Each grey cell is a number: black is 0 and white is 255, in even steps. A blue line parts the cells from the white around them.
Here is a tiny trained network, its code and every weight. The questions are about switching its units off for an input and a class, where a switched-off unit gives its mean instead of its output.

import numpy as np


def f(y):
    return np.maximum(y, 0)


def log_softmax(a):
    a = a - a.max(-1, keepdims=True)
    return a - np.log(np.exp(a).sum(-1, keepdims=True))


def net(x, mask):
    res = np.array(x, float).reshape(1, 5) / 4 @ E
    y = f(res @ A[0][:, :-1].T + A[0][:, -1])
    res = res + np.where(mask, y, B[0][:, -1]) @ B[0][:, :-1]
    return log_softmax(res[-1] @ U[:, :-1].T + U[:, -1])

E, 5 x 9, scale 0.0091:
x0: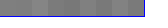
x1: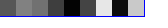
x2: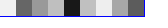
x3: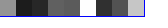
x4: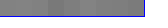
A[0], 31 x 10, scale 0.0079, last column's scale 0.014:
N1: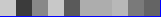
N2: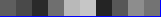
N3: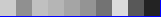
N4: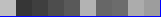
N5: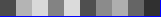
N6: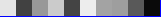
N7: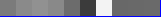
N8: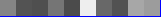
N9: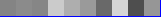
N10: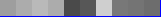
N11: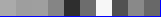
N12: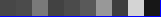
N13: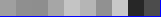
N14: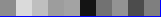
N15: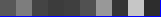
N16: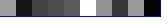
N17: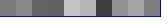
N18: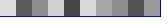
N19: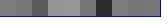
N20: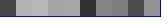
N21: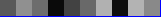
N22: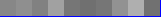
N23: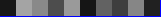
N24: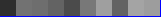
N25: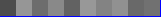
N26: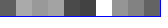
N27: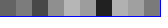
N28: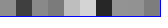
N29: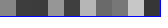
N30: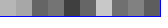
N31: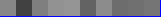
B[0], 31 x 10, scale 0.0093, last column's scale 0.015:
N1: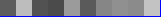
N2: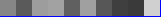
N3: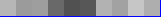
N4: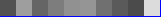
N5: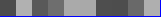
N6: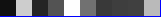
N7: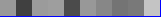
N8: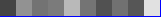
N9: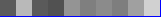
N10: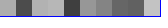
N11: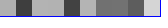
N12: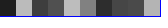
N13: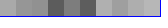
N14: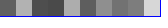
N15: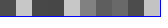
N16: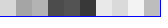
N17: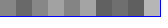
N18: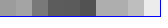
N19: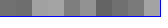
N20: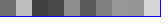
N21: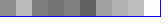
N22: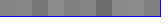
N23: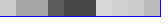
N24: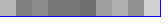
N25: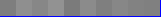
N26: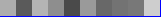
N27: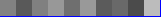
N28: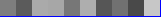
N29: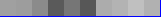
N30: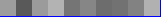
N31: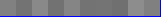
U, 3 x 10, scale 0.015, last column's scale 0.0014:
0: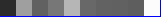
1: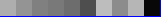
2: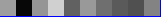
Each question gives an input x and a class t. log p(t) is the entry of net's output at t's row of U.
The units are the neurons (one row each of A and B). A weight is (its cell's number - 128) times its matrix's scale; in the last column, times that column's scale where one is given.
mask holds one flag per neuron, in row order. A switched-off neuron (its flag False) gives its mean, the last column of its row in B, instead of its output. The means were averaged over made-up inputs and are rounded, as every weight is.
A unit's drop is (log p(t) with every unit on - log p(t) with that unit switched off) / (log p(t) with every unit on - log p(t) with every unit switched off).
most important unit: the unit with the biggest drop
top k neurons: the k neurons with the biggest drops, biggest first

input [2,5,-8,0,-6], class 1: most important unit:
N23
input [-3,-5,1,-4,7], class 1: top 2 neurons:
(N3, N6)
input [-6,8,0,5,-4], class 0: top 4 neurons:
(N12, N15, N8, N4)
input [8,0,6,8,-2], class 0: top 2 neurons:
(N6, N8)
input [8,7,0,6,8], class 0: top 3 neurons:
(N12, N15, N8)
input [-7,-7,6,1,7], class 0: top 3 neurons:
(N6, N16, N23)
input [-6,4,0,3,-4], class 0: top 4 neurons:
(N23, N18, N8, N12)
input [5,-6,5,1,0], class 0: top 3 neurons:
(N6, N16, N23)
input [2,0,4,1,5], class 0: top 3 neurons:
(N16, N23, N21)
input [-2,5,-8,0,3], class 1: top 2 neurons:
(N23, N21)
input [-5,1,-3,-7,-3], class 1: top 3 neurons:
(N23, N6, N8)
